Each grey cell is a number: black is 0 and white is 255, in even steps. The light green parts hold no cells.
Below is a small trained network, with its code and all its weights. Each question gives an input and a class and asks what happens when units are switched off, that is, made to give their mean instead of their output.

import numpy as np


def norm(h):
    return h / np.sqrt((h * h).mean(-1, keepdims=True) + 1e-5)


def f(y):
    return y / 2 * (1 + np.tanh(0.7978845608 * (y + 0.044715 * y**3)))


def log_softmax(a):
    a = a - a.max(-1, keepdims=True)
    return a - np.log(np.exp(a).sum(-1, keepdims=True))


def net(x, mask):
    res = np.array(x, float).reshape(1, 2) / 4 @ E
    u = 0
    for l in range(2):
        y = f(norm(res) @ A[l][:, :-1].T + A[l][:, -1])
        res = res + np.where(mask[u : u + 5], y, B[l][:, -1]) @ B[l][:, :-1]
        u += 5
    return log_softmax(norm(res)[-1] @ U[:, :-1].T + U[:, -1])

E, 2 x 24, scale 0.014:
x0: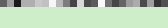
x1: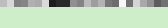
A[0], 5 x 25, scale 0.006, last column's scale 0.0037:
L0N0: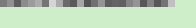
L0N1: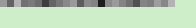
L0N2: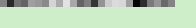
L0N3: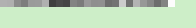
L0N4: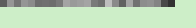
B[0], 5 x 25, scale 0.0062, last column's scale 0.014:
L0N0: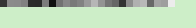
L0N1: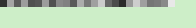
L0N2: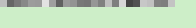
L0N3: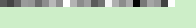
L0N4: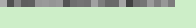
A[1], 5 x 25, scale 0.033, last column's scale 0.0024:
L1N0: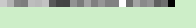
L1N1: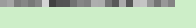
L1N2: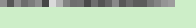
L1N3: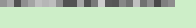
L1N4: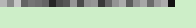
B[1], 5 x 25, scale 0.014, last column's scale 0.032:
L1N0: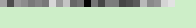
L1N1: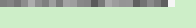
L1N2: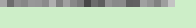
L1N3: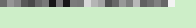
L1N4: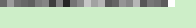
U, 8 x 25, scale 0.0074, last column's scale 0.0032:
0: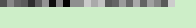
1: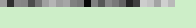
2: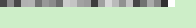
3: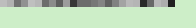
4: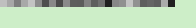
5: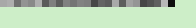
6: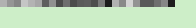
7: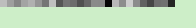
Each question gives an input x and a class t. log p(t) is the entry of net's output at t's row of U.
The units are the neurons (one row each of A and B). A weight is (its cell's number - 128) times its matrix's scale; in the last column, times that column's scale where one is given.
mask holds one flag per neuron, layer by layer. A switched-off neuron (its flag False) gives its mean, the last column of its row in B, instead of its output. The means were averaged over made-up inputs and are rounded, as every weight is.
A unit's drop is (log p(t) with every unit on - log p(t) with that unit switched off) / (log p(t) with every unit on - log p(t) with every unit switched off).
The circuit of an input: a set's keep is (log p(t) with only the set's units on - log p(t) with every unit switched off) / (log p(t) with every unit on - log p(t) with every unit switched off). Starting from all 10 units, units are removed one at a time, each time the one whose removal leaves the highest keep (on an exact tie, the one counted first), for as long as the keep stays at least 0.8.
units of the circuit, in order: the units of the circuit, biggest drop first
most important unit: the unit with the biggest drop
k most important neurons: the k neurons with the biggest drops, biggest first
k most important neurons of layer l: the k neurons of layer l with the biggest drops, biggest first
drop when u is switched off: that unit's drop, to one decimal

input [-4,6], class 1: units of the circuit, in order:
L1N0
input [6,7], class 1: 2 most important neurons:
L1N0, L0N1
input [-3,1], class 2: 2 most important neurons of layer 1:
L1N3, L1N4
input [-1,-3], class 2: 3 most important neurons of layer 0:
L0N2, L0N1, L0N3
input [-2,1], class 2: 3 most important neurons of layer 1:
L1N3, L1N4, L1N0
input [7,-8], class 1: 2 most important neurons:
L1N2, L1N4
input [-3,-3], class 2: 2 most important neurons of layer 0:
L0N1, L0N2
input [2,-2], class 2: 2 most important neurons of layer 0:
L0N0, L0N3
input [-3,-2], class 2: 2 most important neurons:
L0N1, L1N3
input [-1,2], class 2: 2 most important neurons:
L0N3, L1N3
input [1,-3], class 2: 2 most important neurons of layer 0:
L0N2, L0N0
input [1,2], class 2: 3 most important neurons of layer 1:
L1N3, L1N0, L1N4
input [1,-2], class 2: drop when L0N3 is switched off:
0.1
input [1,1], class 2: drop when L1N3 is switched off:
0.7
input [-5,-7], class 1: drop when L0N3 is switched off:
0.0
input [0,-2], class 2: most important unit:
L0N3
